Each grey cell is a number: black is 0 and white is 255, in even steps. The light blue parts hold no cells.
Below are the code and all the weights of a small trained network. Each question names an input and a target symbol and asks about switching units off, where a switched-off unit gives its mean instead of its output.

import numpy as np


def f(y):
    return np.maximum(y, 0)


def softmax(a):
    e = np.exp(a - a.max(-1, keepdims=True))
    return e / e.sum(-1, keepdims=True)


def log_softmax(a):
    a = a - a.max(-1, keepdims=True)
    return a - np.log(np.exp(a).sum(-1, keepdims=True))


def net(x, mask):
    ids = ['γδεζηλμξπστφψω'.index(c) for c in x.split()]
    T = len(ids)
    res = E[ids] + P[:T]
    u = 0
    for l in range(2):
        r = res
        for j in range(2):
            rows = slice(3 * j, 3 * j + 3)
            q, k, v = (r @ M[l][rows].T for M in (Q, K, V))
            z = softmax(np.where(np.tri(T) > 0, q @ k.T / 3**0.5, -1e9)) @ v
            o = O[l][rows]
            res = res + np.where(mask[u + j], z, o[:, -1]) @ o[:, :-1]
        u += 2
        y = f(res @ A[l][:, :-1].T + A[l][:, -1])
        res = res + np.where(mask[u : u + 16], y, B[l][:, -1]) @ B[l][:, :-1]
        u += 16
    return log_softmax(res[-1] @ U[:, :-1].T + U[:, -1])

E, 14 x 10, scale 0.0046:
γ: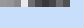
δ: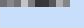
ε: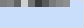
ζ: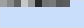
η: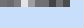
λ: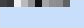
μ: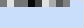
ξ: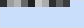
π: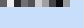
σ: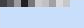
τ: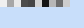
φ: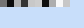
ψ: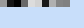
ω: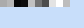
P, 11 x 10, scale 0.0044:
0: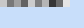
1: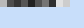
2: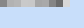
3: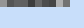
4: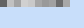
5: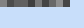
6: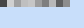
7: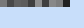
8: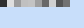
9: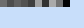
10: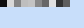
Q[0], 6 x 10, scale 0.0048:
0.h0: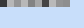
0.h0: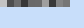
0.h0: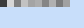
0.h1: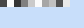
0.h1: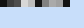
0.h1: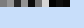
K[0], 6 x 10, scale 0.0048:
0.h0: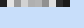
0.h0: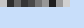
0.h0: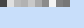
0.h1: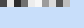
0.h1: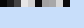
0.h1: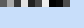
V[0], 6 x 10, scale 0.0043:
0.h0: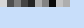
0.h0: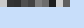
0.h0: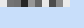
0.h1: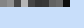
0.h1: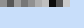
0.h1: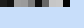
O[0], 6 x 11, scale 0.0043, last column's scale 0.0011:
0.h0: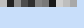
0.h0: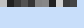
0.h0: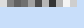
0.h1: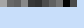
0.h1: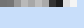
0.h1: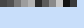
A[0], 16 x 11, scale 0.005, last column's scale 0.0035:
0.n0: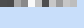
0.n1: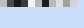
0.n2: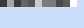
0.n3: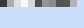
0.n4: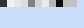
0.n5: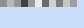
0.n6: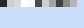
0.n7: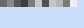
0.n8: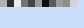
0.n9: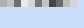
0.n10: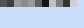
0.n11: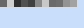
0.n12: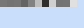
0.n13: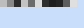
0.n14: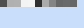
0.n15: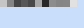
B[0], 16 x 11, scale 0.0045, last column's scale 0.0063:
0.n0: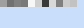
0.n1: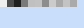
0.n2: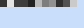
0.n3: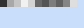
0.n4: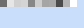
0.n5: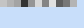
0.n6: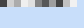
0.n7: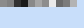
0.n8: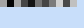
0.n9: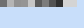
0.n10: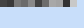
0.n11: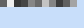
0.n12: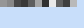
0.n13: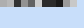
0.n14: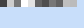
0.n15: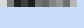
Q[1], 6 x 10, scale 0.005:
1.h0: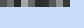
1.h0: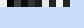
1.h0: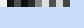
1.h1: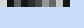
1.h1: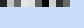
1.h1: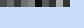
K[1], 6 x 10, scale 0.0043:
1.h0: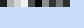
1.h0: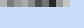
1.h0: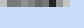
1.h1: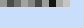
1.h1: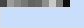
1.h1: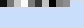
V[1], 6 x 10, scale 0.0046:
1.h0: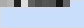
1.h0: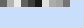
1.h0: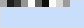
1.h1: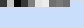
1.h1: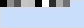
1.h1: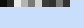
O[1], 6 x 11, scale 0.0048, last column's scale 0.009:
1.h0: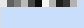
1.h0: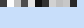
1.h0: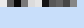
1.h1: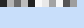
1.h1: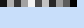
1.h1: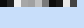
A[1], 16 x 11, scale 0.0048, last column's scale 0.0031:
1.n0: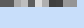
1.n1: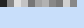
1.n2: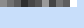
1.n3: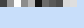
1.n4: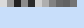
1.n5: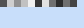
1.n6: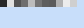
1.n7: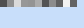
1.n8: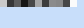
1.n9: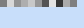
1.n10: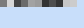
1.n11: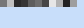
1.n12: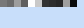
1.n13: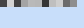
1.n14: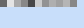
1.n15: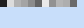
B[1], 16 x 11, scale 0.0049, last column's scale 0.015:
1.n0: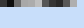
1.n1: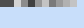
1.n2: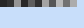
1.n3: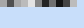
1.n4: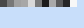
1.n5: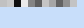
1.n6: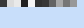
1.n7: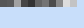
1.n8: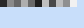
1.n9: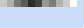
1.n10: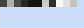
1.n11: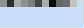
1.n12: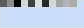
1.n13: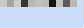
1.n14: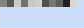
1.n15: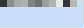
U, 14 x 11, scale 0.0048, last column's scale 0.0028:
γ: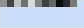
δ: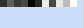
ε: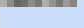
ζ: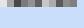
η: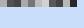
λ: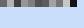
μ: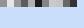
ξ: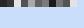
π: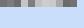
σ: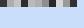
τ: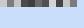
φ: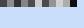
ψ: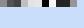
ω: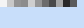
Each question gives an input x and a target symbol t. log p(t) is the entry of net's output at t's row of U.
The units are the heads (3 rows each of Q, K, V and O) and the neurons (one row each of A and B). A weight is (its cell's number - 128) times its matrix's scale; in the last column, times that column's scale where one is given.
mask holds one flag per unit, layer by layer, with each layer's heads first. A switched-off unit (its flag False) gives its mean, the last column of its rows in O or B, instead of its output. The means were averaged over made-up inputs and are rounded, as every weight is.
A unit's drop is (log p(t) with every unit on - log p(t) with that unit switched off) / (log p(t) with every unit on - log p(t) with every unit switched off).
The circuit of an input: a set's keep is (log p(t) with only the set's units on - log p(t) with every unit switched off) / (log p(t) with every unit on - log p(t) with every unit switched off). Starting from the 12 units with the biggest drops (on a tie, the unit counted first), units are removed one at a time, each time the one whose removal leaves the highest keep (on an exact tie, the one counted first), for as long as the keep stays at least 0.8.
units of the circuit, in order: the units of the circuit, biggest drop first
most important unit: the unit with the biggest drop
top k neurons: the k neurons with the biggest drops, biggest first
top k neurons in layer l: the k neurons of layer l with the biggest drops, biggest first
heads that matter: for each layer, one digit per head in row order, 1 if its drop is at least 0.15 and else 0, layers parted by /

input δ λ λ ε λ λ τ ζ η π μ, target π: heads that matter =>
00 / 11
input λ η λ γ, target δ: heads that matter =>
10 / 01
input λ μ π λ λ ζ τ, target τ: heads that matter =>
00 / 01
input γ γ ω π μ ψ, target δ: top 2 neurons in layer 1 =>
1.n8, 1.n14
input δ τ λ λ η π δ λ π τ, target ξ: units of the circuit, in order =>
1.n5, 1.n12
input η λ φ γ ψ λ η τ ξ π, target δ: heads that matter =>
01 / 00
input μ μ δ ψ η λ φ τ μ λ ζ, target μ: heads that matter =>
11 / 10
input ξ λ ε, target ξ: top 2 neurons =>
1.n3, 0.n11
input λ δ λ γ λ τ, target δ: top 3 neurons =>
1.n8, 1.n14, 1.n3
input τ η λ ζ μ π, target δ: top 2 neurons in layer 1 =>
1.n3, 1.n2
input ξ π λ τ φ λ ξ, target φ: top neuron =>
1.n10
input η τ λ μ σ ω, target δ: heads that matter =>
10 / 00
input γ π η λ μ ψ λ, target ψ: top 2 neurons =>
0.n12, 0.n7
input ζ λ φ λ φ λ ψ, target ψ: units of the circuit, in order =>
1.h0, 0.n0
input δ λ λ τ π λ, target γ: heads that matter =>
01 / 01
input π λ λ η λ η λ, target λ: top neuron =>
1.n5
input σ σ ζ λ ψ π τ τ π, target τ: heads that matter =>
10 / 01
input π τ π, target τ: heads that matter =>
01 / 01
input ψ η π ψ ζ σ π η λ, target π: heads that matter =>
10 / 11
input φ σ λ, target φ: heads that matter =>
10 / 10
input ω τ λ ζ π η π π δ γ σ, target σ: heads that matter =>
10 / 10
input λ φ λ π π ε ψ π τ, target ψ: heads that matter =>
00 / 10
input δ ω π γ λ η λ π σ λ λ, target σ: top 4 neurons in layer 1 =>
1.n13, 1.n6, 1.n7, 1.n1
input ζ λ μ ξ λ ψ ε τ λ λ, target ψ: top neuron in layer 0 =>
0.n3
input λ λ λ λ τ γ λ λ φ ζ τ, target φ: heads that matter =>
00 / 10
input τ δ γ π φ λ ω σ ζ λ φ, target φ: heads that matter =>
10 / 10
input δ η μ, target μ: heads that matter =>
00 / 11
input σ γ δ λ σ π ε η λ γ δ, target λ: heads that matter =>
10 / 01
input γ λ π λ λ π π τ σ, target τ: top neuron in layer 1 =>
1.n9
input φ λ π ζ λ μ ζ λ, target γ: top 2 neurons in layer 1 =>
1.n10, 1.n9
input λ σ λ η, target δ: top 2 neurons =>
1.n4, 1.n14
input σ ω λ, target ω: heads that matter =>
00 / 11
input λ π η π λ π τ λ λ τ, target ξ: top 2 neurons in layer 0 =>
0.n6, 0.n8
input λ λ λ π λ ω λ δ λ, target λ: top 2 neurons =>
0.n10, 0.n1
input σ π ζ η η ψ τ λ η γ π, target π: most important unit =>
0.h0
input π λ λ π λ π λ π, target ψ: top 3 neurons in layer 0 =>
0.n13, 0.n8, 0.n10
